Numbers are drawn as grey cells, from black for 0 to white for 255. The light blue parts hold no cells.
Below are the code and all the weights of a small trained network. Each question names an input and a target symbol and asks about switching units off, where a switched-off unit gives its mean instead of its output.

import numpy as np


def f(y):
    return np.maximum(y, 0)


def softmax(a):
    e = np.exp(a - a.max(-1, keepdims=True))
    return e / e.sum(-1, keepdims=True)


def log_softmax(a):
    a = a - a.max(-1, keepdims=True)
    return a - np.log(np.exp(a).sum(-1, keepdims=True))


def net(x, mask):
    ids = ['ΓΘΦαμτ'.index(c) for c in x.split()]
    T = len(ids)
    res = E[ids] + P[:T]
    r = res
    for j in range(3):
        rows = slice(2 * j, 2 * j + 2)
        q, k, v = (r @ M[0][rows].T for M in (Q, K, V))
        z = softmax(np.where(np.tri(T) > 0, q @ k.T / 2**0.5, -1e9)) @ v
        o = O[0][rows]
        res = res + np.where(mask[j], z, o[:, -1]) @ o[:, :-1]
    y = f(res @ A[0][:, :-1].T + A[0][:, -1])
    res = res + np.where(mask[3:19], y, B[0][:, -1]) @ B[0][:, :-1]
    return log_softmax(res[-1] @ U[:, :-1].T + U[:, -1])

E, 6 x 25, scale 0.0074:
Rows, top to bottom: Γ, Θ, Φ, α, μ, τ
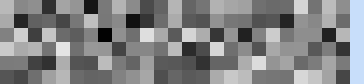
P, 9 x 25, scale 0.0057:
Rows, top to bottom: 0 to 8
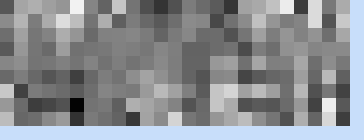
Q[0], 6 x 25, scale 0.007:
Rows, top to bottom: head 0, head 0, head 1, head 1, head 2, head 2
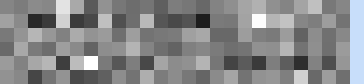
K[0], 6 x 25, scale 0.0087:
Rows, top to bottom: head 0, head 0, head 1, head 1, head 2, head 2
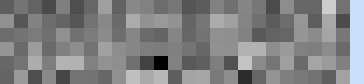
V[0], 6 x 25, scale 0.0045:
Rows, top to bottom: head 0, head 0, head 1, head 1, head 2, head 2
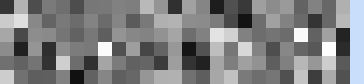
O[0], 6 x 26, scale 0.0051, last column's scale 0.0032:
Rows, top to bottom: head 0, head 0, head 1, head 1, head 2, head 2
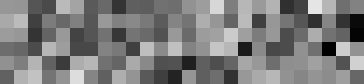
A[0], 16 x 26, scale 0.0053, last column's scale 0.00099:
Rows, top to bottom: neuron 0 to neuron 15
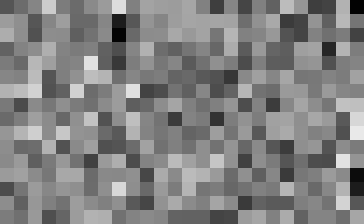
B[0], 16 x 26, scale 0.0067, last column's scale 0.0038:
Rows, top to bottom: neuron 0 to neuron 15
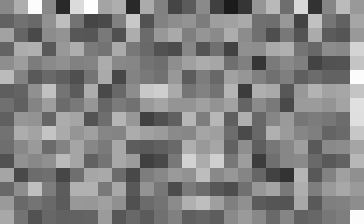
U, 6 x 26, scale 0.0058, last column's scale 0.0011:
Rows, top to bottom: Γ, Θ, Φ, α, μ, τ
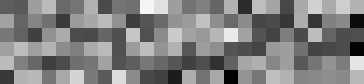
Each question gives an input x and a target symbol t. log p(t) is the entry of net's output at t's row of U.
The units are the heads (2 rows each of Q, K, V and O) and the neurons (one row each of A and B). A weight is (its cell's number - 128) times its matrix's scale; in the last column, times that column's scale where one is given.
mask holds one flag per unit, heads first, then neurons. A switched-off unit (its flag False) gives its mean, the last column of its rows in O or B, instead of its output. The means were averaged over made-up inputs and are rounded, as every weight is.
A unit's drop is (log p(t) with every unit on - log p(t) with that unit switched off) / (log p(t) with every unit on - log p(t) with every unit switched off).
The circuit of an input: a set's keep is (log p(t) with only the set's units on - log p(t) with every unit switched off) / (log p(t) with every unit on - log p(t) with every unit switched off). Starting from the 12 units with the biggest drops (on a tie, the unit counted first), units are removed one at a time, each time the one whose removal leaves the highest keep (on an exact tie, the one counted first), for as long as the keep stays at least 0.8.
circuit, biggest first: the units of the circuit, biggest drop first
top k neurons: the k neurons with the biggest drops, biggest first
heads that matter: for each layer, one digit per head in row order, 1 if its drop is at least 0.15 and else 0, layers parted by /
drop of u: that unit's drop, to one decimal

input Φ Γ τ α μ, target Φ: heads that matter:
001
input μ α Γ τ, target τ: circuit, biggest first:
(head 2; neuron 8)
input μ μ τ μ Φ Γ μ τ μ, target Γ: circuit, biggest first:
(head 0; head 2; neuron 7)
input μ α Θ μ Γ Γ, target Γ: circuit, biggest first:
(head 2; neuron 6)
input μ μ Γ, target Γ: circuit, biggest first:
(neuron 6; head 2)
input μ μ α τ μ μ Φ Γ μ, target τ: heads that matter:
101
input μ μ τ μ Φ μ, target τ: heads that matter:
011
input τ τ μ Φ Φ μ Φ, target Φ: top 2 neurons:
(neuron 2; neuron 1)
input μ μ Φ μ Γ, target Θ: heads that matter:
011
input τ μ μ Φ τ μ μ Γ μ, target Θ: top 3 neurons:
(neuron 0; neuron 11; neuron 6)
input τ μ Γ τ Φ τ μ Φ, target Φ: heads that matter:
110
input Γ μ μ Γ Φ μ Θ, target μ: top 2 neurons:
(neuron 15; neuron 5)
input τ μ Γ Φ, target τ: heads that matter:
000
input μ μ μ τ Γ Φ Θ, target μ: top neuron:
(neuron 15)
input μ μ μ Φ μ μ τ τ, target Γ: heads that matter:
101
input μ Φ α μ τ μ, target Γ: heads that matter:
111
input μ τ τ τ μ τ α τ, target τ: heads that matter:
001
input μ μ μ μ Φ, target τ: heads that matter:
010
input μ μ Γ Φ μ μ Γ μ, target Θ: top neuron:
(neuron 11)
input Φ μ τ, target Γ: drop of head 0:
0.2
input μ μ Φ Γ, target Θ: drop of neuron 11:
0.1
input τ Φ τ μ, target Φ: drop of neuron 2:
0.1
